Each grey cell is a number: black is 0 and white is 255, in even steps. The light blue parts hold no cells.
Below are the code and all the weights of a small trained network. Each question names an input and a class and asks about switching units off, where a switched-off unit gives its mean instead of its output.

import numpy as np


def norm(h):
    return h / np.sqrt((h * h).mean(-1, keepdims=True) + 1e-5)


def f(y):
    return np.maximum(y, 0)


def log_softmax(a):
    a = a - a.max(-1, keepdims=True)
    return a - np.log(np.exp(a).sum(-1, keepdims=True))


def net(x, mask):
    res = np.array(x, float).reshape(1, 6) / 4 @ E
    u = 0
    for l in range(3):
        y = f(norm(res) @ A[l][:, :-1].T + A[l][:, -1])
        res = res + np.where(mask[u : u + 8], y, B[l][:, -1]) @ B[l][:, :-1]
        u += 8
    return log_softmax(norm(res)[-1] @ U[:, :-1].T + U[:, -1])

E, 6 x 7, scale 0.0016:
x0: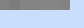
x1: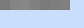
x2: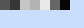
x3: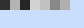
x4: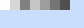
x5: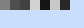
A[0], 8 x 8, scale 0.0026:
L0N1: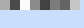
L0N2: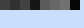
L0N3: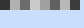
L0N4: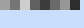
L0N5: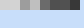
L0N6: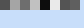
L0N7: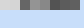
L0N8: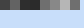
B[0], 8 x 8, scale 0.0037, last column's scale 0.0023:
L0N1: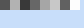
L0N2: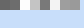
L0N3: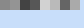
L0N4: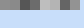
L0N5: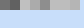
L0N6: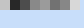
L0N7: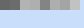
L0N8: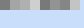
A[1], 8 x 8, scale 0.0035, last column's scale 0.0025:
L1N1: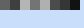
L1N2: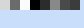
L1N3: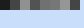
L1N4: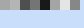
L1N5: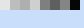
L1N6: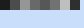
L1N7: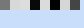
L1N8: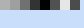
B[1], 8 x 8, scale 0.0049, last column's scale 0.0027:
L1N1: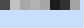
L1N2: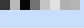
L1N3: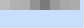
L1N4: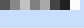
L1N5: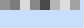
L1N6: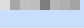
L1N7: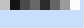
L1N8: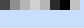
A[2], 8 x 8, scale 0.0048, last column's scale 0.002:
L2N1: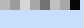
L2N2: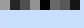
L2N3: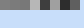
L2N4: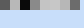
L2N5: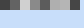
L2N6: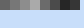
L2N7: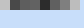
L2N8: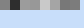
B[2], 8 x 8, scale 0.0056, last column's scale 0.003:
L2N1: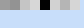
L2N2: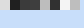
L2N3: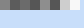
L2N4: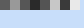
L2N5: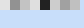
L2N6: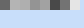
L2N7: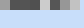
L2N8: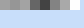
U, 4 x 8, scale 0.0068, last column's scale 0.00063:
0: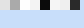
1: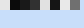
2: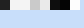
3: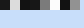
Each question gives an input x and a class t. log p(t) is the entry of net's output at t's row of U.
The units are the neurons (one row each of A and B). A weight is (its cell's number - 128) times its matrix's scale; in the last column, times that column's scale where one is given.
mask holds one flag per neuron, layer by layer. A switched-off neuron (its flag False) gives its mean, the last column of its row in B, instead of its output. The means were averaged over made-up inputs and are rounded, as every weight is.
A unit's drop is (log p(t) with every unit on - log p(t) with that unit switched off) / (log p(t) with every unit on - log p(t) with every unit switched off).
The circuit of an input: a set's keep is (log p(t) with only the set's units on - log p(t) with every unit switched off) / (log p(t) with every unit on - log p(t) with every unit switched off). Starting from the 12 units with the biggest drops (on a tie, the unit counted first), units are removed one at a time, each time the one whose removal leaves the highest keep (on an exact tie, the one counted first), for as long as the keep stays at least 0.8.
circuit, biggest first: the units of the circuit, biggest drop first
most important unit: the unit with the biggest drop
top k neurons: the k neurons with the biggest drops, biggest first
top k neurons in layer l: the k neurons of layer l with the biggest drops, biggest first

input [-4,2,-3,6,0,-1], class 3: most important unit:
L0N3
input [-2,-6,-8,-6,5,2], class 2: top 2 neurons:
[L1N4; L1N8]
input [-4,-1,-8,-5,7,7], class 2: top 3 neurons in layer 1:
[L1N4; L1N8; L1N7]
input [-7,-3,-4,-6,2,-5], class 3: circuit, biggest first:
[L1N2; L2N4]
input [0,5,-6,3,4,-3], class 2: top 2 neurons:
[L1N4; L1N8]
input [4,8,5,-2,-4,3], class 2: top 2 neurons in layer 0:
[L0N5; L0N7]
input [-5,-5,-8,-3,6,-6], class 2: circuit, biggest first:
[L1N8; L1N4]
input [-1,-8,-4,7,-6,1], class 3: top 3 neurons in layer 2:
[L2N4; L2N1; L2N8]
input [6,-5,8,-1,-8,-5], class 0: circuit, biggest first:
[L1N3; L2N5]
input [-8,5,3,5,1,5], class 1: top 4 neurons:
[L1N2; L0N1; L0N6; L2N2]
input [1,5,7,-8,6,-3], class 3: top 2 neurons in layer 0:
[L0N1; L0N8]
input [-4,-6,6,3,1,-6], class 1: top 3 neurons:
[L1N7; L1N4; L1N8]
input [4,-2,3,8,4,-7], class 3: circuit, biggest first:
[L2N4; L1N4]
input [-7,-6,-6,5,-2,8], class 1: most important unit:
L0N6
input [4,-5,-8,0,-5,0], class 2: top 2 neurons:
[L1N8; L1N4]
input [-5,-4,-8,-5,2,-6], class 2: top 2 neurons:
[L1N8; L1N4]
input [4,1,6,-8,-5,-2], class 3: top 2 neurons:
[L1N2; L1N4]
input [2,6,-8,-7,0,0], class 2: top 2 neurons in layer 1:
[L1N8; L1N4]
